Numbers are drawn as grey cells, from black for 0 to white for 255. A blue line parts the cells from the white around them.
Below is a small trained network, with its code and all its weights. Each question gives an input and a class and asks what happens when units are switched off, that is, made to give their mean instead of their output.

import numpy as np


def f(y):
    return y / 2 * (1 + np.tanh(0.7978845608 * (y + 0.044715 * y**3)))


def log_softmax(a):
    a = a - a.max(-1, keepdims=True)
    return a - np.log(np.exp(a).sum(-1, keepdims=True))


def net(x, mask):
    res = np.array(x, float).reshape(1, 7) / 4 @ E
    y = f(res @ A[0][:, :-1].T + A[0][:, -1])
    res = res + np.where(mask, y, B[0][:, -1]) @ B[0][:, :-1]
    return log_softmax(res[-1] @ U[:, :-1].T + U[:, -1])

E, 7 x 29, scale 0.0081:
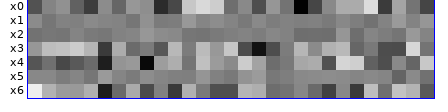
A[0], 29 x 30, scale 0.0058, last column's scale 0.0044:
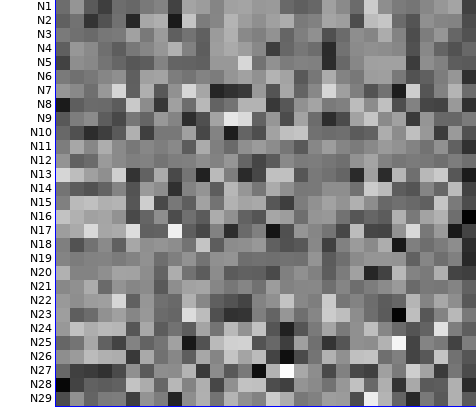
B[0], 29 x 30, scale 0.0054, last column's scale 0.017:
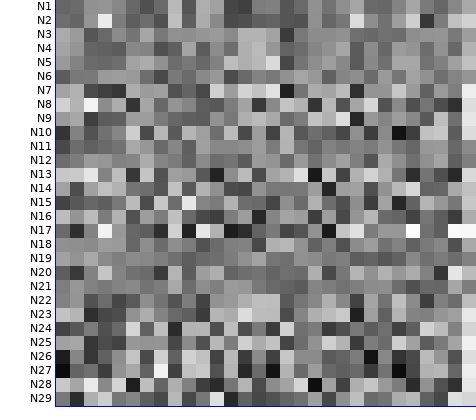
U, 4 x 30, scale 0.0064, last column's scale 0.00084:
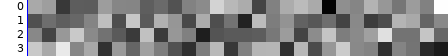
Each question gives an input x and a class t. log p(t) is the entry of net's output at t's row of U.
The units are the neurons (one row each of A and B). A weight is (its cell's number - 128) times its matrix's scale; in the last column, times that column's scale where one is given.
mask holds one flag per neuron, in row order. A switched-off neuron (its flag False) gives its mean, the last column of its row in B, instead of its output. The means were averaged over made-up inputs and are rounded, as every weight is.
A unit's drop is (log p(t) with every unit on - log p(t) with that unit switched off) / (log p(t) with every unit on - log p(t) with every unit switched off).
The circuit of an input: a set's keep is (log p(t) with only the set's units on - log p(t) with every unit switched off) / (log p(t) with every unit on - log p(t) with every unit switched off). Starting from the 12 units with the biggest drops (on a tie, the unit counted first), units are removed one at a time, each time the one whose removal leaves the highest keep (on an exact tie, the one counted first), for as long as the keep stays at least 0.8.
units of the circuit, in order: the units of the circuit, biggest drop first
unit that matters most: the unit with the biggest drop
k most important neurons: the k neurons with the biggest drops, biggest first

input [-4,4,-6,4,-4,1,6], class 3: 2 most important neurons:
[N13, N16]
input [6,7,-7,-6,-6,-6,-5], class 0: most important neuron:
[N25]
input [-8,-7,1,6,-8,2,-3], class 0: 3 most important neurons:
[N7, N23, N22]
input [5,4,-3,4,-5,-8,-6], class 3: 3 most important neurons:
[N28, N8, N7]
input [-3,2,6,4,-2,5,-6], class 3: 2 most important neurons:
[N28, N8]
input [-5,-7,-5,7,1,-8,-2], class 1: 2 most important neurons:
[N26, N24]
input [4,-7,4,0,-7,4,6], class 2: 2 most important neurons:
[N17, N20]
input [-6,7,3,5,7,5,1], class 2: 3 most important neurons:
[N29, N2, N14]
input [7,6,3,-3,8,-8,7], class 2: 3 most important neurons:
[N2, N29, N14]
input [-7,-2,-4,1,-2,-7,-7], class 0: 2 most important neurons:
[N7, N23]
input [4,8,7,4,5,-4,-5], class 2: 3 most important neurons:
[N29, N13, N14]
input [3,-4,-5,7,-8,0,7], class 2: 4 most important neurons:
[N17, N20, N27, N10]
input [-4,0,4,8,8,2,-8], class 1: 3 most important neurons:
[N26, N24, N15]
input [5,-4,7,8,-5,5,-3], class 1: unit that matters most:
N26
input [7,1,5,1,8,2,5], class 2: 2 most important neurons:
[N29, N2]
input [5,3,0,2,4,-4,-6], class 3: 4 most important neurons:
[N28, N8, N7, N23]
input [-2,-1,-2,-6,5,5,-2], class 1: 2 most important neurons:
[N27, N10]
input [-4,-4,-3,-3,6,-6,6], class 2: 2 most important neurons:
[N2, N29]
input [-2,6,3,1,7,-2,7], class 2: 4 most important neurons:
[N29, N2, N28, N14]
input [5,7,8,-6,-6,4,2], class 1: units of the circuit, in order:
[N27]
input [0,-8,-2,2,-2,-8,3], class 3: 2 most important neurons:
[N27, N10]
